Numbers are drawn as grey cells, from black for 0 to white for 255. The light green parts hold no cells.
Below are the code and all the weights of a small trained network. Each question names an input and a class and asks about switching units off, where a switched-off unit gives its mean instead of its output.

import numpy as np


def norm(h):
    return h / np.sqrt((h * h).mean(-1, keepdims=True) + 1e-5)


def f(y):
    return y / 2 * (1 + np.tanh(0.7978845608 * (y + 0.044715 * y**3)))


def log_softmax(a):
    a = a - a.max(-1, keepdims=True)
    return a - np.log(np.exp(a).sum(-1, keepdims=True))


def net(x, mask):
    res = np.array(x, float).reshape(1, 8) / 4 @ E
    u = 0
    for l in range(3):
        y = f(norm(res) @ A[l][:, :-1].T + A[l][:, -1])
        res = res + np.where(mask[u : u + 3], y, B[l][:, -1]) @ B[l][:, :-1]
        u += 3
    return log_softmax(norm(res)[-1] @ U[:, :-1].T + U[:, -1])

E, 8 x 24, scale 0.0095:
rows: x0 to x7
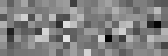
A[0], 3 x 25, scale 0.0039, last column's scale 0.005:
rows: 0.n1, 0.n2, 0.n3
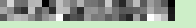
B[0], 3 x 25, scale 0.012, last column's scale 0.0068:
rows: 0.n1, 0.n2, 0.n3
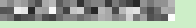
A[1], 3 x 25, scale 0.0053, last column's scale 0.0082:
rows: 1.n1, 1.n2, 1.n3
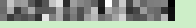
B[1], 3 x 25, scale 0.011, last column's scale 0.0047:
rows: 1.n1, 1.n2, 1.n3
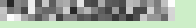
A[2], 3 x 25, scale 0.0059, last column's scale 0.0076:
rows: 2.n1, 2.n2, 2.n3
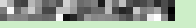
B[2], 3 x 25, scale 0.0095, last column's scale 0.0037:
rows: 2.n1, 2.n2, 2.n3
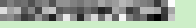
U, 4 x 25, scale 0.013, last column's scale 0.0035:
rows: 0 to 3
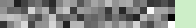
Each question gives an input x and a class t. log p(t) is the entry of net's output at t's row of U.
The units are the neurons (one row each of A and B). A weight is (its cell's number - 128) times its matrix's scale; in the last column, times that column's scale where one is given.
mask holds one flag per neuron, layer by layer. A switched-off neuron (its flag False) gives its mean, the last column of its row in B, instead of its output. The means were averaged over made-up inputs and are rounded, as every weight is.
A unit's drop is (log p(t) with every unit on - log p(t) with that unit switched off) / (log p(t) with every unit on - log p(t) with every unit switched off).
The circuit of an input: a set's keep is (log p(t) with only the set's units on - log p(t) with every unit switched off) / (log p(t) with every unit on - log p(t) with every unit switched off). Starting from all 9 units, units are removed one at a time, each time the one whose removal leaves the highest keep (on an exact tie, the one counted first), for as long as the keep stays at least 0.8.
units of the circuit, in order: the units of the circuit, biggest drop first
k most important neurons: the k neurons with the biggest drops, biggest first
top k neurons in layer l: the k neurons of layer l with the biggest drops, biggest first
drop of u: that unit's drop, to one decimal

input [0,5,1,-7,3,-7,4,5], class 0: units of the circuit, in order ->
[2.n3]
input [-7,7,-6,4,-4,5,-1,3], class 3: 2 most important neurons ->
[0.n2, 1.n2]
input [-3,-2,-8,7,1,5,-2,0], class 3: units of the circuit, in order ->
[0.n2, 0.n3]
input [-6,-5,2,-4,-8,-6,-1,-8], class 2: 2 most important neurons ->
[0.n1, 2.n2]
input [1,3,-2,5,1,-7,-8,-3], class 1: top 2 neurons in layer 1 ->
[1.n1, 1.n2]
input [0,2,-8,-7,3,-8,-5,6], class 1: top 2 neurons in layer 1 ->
[1.n1, 1.n2]
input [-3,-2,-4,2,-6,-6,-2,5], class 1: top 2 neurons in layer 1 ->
[1.n1, 1.n2]
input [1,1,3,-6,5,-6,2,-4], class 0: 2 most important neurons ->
[0.n3, 2.n3]
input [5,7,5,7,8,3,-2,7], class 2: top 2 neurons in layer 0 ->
[0.n3, 0.n2]
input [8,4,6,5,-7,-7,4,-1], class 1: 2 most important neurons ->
[1.n1, 0.n3]
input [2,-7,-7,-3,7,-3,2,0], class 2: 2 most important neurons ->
[1.n3, 2.n1]
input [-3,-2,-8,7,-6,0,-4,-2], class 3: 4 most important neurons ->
[0.n2, 0.n3, 1.n2, 2.n3]
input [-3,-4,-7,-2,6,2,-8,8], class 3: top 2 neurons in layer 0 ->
[0.n2, 0.n1]
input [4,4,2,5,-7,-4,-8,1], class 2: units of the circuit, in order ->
[2.n2]
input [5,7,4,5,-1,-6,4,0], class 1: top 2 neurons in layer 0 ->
[0.n3, 0.n2]
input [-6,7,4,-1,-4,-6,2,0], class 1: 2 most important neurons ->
[1.n1, 0.n2]
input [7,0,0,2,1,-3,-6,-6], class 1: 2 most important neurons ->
[0.n3, 1.n2]
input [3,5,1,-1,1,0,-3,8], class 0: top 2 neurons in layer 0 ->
[0.n2, 0.n1]
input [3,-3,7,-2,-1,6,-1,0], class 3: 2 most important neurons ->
[1.n2, 1.n1]
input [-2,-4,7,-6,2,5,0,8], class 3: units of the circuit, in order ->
[1.n2]
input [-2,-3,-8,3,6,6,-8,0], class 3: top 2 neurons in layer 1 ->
[1.n2, 1.n1]
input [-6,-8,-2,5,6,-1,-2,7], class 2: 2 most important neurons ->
[1.n3, 0.n3]
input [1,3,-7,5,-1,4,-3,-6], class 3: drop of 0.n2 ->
0.9
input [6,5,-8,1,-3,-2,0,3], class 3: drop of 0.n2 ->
1.0
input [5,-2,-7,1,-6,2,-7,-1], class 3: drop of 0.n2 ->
1.2
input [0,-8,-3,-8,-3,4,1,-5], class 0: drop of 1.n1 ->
0.0
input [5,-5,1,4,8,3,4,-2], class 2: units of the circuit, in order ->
[1.n3]
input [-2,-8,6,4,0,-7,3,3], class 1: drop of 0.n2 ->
0.1
